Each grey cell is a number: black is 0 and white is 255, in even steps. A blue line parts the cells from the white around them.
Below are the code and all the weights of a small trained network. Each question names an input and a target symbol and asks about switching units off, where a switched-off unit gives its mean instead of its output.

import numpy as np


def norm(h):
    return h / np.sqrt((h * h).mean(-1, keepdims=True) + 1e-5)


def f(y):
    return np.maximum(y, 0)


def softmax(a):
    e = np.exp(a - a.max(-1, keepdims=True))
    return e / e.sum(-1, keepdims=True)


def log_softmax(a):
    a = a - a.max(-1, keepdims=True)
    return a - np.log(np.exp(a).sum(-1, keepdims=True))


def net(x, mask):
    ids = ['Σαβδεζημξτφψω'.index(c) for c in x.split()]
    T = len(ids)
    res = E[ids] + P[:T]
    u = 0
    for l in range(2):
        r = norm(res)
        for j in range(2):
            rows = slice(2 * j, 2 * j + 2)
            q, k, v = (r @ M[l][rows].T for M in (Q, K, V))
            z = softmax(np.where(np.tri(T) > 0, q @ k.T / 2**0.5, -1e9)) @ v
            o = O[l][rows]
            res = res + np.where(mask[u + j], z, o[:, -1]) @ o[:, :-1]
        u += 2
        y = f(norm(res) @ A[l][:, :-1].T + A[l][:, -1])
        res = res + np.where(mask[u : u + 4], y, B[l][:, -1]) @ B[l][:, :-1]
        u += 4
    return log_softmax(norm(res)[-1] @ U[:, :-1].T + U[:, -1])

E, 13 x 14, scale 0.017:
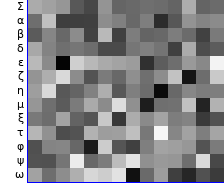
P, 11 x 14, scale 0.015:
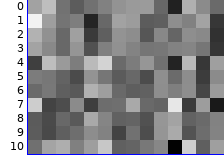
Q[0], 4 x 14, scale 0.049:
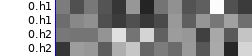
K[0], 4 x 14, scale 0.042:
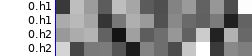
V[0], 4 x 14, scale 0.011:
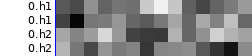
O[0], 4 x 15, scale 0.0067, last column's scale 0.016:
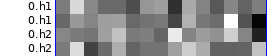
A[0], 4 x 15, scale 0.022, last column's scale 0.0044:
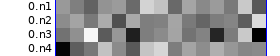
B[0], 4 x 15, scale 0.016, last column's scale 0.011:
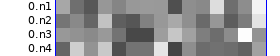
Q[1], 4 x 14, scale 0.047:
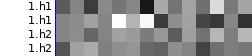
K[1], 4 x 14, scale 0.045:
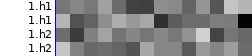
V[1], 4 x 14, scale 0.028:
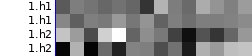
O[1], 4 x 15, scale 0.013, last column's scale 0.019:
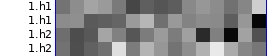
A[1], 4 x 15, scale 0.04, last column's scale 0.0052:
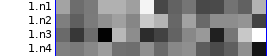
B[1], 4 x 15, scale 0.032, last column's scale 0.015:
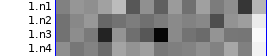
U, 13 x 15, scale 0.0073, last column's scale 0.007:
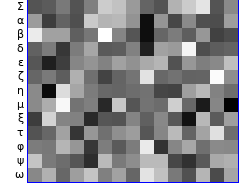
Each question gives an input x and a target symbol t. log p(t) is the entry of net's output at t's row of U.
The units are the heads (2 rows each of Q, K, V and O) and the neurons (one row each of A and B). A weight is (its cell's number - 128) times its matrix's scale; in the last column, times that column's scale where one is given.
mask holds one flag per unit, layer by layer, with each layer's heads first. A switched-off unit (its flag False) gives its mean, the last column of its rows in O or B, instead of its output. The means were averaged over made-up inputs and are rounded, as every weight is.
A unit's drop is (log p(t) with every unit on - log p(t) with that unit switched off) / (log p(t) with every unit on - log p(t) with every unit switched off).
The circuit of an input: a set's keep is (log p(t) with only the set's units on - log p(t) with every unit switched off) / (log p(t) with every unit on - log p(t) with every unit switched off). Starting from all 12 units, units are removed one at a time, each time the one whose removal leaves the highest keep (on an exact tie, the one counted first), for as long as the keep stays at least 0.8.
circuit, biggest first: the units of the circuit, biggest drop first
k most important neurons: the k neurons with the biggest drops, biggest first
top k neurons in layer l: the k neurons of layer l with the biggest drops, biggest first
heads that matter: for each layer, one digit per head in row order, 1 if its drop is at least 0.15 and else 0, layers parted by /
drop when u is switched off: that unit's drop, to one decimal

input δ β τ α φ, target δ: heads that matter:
00 / 01
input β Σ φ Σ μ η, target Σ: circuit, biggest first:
[1.h2]
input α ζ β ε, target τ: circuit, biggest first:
[1.n2 1.h2]
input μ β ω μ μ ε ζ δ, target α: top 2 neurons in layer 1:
[1.n4 1.n2]
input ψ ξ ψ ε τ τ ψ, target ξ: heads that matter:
00 / 00
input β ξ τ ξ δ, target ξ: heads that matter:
00 / 01
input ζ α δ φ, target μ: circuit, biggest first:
[0.h1 1.n3]
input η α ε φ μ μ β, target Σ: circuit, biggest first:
[0.n1 1.h2]
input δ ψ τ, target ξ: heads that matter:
10 / 00
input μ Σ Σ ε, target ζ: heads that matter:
10 / 01
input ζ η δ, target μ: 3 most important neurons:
[0.n3 1.n3 0.n1]
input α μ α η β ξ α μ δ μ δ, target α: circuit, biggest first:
[1.n4 1.h2 1.n3]
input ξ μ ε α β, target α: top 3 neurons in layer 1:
[1.n4 1.n2 1.n3]
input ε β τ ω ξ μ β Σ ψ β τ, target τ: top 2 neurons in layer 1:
[1.n2 1.n1]
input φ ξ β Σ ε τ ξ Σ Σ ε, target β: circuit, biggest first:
[1.h2 0.n1]
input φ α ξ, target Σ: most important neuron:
[0.n1]
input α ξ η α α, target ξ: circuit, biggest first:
[1.h2 1.n3]
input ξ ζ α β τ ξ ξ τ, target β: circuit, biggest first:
[1.h2 0.n1]
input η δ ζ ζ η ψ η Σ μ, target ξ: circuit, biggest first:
[0.h1 0.n4]
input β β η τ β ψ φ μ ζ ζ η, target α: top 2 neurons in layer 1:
[1.n4 1.n2]
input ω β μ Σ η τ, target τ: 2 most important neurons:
[1.n2 0.n1]
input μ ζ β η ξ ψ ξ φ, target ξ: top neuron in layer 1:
[1.n3]
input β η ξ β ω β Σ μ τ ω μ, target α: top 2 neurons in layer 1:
[1.n4 1.n2]
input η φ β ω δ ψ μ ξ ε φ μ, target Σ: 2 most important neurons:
[0.n1 0.n2]
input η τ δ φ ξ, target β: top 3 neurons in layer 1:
[1.n4 1.n2 1.n3]
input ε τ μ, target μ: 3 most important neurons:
[1.n1 1.n2 0.n1]
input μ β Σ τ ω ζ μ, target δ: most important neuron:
[0.n1]
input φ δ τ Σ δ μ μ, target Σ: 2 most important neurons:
[0.n1 1.n3]
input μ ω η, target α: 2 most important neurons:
[1.n4 0.n1]
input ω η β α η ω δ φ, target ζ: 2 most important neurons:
[0.n1 1.n2]
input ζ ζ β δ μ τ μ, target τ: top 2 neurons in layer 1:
[1.n2 1.n3]
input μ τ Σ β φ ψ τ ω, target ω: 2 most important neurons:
[1.n1 0.n1]
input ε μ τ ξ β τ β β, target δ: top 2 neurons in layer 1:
[1.n2 1.n4]
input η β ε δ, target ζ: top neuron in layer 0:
[0.n1]
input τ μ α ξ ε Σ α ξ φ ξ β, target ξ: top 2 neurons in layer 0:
[0.n1 0.n2]
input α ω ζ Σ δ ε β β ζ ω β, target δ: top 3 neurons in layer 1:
[1.n2 1.n3 1.n1]
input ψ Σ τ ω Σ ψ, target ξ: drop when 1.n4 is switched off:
0.0
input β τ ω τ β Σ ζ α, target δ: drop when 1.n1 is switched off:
0.1
